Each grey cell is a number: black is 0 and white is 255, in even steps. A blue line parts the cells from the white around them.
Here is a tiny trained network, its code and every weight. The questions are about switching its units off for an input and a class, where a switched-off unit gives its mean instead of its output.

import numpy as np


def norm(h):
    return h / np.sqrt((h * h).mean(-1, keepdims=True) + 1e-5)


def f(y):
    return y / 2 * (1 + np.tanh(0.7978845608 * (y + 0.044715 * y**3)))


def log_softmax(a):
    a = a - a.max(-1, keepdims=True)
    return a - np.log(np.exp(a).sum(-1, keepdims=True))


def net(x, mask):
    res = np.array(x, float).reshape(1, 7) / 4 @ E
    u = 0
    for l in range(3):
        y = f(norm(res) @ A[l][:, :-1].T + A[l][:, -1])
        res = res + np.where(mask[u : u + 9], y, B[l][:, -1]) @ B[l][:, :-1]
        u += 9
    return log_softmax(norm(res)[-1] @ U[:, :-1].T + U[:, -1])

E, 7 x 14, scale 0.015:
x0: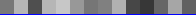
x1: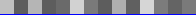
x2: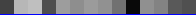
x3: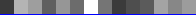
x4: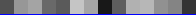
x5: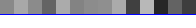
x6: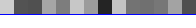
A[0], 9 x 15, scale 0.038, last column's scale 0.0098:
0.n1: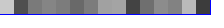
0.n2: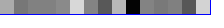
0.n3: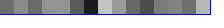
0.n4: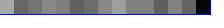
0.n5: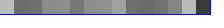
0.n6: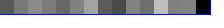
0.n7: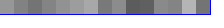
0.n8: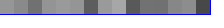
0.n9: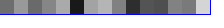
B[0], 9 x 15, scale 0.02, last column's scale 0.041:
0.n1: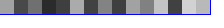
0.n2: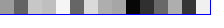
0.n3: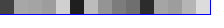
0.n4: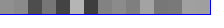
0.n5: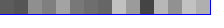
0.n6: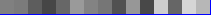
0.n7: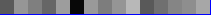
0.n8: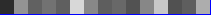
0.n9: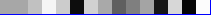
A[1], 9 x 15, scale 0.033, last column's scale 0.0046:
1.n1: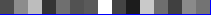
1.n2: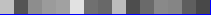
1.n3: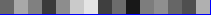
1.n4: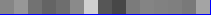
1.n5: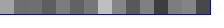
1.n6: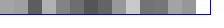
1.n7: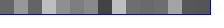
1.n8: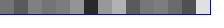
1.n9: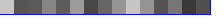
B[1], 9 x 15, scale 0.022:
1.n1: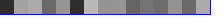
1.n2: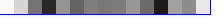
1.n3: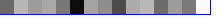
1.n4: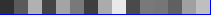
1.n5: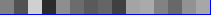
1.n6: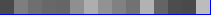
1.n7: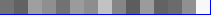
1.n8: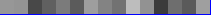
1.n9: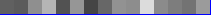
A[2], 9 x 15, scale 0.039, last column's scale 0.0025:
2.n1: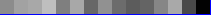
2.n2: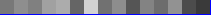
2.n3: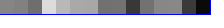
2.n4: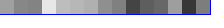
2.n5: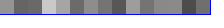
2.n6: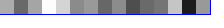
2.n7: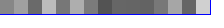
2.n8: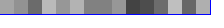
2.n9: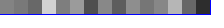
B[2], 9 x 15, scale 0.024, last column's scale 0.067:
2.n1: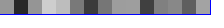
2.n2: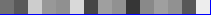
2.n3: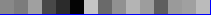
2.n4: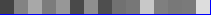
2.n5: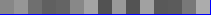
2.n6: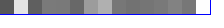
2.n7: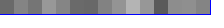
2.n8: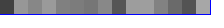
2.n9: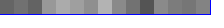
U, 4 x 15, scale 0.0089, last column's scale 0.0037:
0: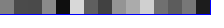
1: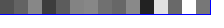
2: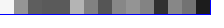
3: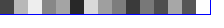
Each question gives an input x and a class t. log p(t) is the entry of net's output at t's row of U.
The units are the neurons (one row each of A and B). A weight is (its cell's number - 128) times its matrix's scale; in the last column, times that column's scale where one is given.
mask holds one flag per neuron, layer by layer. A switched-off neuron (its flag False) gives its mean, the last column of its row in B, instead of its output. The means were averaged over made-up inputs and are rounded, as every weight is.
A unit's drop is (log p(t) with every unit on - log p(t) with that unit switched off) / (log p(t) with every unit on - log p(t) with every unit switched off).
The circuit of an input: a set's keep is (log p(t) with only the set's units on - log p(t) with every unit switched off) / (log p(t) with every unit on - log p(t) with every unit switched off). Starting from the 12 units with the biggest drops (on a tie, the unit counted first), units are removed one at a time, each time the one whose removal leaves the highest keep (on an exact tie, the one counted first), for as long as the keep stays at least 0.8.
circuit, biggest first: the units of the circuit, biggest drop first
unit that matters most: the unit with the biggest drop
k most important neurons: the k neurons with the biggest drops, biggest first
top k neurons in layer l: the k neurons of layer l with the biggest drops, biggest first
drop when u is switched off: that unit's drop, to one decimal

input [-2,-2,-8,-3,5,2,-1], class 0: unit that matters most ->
0.n2
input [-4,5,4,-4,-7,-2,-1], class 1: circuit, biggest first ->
[0.n1 0.n9]
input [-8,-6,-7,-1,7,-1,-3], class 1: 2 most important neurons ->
[0.n9 0.n2]
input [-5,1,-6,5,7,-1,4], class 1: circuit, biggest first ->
[0.n2 0.n9 0.n6]
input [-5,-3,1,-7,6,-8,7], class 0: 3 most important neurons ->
[0.n2 0.n3 0.n9]
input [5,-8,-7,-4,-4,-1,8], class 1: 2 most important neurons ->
[0.n2 0.n9]
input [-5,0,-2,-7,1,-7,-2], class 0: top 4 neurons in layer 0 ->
[0.n2 0.n9 0.n3 0.n6]
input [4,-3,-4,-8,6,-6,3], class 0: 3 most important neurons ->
[0.n2 0.n9 0.n3]
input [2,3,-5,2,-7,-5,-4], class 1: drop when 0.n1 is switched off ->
0.6
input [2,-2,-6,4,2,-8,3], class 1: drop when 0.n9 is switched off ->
0.5
